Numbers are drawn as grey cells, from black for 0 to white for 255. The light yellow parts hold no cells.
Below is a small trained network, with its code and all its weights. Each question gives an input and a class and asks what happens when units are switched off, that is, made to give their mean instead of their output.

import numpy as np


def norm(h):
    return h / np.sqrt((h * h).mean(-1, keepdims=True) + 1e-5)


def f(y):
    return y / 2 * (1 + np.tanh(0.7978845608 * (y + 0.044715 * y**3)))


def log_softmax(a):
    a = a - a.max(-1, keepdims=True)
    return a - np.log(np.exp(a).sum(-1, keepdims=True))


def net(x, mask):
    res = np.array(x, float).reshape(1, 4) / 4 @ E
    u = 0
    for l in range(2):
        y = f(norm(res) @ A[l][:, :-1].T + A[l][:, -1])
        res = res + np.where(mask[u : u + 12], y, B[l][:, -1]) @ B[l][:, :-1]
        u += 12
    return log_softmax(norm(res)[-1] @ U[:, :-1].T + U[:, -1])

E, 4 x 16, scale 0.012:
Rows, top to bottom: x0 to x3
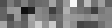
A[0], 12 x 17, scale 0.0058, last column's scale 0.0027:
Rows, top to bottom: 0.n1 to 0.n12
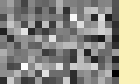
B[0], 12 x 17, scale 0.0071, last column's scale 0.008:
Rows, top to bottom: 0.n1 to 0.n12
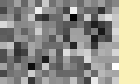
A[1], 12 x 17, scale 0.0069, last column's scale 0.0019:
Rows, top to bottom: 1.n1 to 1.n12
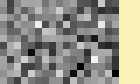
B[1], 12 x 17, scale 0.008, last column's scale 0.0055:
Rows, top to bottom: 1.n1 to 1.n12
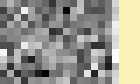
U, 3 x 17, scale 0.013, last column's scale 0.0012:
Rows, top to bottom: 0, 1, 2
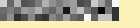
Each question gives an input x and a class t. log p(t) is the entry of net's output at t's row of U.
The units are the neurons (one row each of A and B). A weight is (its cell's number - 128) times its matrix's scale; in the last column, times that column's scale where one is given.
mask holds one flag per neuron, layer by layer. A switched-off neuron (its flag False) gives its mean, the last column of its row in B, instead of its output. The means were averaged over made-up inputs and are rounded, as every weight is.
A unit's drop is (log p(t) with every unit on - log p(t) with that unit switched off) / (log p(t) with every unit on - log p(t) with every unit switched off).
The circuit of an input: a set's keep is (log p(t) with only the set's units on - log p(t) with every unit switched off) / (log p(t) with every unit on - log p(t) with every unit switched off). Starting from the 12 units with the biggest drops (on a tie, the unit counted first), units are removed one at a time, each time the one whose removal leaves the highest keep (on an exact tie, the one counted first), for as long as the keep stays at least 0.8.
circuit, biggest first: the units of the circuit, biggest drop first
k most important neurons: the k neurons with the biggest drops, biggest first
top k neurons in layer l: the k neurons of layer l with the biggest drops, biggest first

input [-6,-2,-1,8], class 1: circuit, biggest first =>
(0.n6)
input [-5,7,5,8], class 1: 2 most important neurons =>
(0.n10 0.n6)
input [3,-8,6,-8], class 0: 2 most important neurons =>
(0.n10 1.n9)
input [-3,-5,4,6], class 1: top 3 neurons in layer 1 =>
(1.n2 1.n8 1.n1)
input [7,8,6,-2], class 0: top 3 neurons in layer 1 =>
(1.n8 1.n10 1.n11)
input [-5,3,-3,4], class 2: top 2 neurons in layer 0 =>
(0.n10 0.n2)
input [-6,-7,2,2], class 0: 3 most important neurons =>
(1.n9 0.n10 0.n3)
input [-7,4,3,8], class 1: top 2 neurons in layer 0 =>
(0.n6 0.n3)
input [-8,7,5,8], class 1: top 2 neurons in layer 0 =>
(0.n10 0.n6)
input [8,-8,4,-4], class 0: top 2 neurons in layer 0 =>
(0.n10 0.n8)
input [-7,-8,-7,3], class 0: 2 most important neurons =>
(1.n9 0.n3)
